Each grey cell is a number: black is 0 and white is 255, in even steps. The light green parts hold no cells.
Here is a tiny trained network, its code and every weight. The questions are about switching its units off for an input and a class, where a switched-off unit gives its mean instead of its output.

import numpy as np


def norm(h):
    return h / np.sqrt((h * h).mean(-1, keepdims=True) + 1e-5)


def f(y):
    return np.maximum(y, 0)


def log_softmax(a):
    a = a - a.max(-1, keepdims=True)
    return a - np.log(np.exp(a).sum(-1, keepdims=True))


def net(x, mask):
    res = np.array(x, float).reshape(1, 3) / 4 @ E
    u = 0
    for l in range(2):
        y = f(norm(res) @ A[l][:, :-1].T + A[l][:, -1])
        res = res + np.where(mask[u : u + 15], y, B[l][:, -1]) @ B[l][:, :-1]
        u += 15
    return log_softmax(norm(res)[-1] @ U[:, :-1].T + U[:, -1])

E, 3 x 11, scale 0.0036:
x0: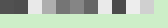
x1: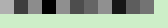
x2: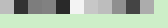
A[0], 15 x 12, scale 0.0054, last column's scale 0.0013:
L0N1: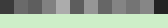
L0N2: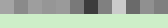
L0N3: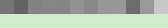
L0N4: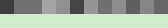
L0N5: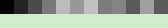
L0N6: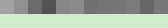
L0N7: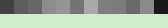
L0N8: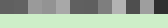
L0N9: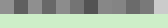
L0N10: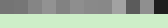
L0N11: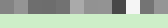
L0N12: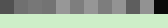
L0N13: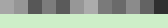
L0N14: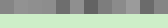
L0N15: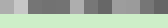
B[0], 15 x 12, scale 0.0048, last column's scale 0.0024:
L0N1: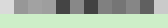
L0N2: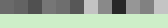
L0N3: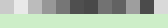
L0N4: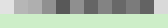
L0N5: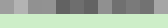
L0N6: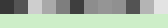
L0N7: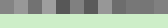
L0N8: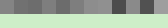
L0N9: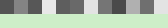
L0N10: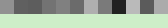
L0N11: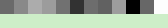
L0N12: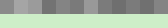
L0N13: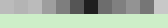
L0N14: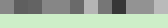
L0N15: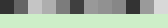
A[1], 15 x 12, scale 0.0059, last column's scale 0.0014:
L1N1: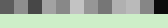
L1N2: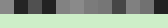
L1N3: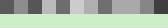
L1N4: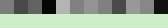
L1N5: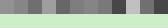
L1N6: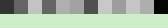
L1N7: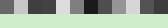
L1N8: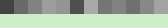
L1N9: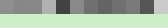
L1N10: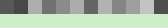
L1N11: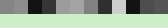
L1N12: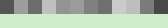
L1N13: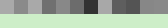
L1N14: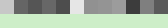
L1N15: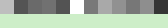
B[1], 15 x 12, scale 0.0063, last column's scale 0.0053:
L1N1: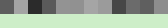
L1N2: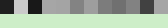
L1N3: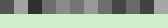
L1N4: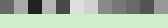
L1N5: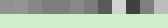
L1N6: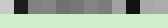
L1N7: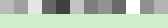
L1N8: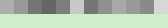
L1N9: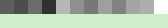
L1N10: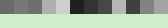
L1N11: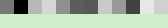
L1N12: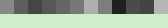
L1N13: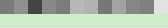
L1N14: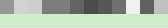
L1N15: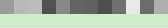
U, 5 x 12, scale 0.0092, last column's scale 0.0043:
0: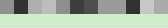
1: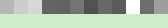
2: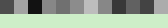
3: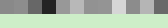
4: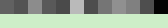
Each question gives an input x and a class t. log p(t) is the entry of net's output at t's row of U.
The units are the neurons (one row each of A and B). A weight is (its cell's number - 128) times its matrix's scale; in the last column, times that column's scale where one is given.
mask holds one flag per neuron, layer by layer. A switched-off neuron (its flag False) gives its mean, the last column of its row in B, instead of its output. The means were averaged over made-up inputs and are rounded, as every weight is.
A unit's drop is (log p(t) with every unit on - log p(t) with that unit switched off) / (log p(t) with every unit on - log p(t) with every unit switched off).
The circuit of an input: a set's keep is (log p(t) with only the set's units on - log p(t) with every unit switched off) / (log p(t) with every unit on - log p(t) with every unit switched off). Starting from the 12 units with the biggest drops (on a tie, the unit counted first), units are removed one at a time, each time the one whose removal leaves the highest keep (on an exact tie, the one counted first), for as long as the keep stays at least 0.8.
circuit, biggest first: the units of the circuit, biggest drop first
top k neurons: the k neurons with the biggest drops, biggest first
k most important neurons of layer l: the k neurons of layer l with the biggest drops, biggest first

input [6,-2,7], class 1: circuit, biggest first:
[L1N15]
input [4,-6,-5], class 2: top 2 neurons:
[L1N12; L0N3]
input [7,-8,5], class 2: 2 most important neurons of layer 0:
[L0N6; L0N15]
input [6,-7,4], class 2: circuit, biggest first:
[L1N3; L1N12]
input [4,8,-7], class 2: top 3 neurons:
[L1N4; L0N3; L1N14]
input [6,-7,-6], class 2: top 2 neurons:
[L1N12; L1N11]
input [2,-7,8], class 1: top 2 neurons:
[L1N15; L1N14]
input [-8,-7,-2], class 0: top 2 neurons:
[L1N11; L0N9]
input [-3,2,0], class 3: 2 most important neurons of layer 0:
[L0N6; L0N11]
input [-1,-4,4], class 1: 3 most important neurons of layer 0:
[L0N9; L0N6; L0N11]
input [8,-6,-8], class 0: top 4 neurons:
[L1N6; L1N14; L0N3; L1N15]
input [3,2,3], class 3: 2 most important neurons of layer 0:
[L0N3; L0N6]
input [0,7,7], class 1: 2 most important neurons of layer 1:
[L1N14; L1N15]
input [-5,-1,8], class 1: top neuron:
[L1N14]
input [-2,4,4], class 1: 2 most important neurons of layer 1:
[L1N14; L1N12]
